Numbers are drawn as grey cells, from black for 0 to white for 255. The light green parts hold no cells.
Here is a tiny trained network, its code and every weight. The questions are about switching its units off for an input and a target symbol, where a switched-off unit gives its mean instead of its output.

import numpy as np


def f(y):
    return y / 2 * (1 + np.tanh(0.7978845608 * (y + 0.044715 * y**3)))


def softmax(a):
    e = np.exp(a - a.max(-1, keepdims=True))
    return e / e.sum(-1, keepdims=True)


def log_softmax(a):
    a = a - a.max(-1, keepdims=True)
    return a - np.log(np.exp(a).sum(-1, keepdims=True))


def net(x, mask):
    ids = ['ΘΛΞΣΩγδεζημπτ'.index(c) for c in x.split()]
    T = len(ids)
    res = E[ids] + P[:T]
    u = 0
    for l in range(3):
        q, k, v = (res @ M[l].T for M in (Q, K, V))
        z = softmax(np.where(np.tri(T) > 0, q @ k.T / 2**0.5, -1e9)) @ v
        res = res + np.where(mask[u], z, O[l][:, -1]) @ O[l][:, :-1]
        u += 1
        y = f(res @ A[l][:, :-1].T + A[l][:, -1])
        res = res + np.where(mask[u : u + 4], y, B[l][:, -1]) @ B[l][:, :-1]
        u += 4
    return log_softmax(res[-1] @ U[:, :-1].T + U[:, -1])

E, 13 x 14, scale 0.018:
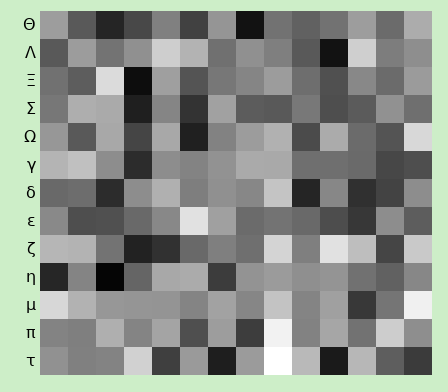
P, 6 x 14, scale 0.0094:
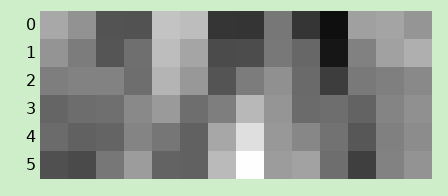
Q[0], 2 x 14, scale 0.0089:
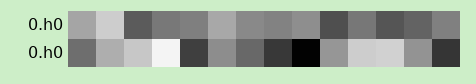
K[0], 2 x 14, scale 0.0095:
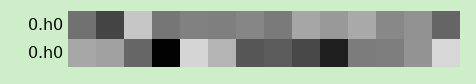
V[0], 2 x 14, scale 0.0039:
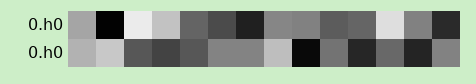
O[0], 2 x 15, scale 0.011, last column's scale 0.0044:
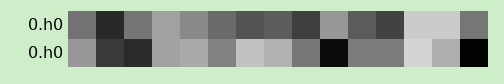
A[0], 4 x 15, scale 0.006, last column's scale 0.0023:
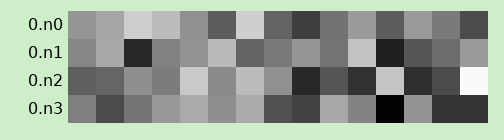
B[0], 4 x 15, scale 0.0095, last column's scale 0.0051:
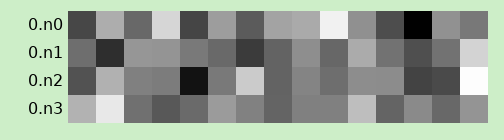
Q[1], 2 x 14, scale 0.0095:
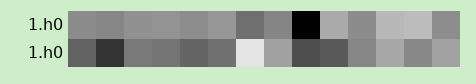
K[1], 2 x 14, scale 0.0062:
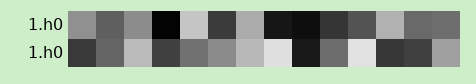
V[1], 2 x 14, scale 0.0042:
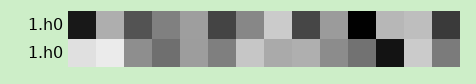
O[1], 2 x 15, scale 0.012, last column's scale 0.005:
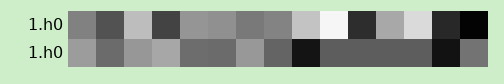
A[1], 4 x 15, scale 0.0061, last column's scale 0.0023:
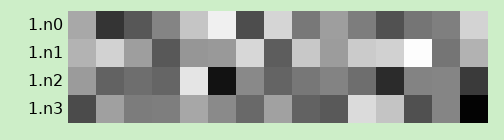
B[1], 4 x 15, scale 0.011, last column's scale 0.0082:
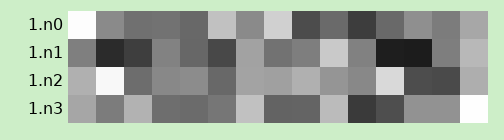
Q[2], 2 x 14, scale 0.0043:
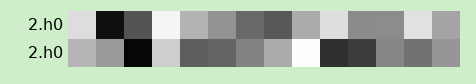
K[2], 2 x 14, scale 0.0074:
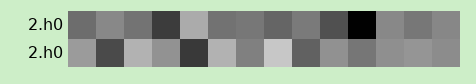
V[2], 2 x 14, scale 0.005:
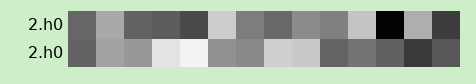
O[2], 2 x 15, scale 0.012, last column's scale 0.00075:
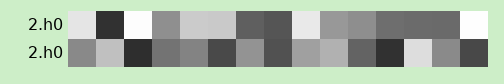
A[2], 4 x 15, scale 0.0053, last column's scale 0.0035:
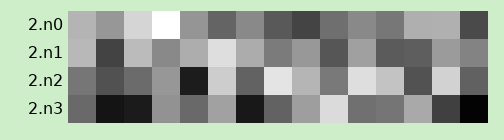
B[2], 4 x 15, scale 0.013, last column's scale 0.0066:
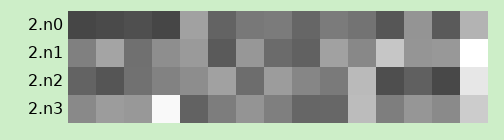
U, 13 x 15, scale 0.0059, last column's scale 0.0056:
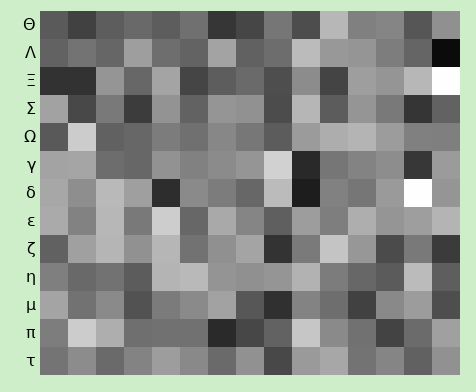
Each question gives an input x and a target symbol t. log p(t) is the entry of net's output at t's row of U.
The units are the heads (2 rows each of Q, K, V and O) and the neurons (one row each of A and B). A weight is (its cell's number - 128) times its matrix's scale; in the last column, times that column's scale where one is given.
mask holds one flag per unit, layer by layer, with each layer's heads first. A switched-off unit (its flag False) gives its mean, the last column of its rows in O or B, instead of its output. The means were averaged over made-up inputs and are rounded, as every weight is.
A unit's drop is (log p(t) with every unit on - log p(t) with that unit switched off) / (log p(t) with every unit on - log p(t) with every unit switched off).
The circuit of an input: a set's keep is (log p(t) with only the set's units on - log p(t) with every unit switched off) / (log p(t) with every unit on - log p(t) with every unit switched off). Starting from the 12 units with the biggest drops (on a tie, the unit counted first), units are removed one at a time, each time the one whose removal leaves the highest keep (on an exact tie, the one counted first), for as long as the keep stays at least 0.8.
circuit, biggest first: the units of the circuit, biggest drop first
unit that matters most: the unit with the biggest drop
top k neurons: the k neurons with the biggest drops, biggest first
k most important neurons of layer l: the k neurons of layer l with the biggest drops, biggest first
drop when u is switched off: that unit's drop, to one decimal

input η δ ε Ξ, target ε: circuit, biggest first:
(2.h0 2.n1 0.n3)
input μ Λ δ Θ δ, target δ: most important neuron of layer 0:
(0.n1)
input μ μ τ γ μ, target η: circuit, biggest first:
(1.h0 0.n0 2.n3)
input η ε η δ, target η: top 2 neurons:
(0.n1 2.n2)
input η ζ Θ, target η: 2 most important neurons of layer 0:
(0.n1 0.n2)
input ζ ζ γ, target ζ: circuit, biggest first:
(2.h0 1.h0)
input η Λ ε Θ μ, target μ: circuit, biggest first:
(1.h0 2.n0 2.h0)
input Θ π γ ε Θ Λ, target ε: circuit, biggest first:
(2.h0 2.n1 0.n3 0.n1)
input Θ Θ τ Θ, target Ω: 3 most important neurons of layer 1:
(1.n2 1.n3 1.n1)
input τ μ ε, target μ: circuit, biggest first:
(0.h0 1.n0)
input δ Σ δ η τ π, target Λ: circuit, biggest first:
(1.h0 1.n1 2.n3)
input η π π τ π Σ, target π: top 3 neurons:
(0.n3 0.n0 1.n2)
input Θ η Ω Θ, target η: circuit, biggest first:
(1.h0 0.n1 1.n1 2.n3)
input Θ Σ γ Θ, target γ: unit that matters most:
0.h0
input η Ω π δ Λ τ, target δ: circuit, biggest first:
(2.n3 0.h0 1.h0)
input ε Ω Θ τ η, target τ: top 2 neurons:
(1.n0 2.n3)
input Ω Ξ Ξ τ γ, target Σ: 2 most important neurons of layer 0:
(0.n2 0.n1)
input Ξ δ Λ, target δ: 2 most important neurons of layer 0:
(0.n2 0.n1)
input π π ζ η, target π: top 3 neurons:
(1.n3 0.n1 2.n0)
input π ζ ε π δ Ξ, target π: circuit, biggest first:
(0.h0)
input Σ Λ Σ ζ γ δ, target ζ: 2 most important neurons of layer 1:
(1.n3 1.n2)
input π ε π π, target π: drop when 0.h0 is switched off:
0.9
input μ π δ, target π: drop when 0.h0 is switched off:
0.7
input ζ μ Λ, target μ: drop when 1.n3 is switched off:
0.4
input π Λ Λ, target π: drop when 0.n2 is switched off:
0.2
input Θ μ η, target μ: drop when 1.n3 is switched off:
0.8
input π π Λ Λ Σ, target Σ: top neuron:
(0.n1)
